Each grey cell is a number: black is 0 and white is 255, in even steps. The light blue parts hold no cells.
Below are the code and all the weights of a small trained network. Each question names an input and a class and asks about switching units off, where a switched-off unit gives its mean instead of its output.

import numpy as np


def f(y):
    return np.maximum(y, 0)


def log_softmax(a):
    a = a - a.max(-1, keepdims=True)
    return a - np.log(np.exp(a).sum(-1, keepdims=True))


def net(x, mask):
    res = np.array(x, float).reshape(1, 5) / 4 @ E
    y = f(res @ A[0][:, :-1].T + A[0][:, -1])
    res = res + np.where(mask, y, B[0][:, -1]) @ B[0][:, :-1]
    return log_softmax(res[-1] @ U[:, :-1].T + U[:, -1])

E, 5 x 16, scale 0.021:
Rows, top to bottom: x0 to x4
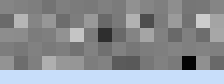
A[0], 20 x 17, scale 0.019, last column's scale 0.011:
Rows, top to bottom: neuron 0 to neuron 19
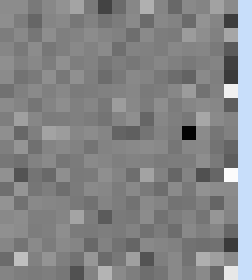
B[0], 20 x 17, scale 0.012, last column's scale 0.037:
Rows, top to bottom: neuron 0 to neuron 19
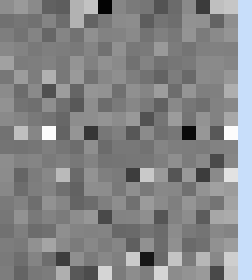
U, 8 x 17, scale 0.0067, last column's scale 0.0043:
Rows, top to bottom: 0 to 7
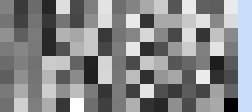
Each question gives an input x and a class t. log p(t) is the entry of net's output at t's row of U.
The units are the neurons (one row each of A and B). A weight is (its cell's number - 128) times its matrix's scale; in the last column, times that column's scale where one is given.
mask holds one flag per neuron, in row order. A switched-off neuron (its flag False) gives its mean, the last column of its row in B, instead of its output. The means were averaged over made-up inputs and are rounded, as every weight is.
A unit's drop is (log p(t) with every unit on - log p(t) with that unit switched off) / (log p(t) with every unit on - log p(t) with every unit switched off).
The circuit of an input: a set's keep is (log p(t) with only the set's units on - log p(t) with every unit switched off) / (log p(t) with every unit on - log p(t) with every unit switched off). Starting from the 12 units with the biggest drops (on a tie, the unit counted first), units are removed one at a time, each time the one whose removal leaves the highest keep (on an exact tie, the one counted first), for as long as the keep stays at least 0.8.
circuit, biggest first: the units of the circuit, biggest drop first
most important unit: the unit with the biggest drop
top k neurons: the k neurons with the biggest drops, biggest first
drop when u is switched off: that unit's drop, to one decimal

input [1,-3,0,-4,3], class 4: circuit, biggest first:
[neuron 0]
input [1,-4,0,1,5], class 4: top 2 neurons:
[neuron 0; neuron 15]
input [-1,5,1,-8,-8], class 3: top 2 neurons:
[neuron 19; neuron 9]
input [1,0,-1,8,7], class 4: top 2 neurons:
[neuron 18; neuron 0]
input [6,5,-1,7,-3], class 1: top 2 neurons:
[neuron 9; neuron 0]
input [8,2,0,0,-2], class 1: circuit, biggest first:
[neuron 9; neuron 0]
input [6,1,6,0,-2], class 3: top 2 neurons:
[neuron 9; neuron 12]
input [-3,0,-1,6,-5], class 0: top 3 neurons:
[neuron 9; neuron 18; neuron 0]
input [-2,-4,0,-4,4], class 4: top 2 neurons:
[neuron 0; neuron 15]
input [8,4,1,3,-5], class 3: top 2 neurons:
[neuron 9; neuron 19]
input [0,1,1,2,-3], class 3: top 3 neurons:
[neuron 9; neuron 12; neuron 19]
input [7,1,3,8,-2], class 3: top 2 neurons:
[neuron 9; neuron 12]
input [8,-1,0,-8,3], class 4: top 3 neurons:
[neuron 0; neuron 18; neuron 15]
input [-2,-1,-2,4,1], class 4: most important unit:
neuron 18
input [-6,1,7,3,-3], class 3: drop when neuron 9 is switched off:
0.5
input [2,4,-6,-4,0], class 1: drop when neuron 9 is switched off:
1.2
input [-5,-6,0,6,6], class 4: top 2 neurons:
[neuron 0; neuron 15]
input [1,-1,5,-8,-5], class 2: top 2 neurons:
[neuron 9; neuron 18]
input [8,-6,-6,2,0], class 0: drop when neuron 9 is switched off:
1.3
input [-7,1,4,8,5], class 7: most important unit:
neuron 12
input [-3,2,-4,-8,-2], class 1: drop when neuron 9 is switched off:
1.1
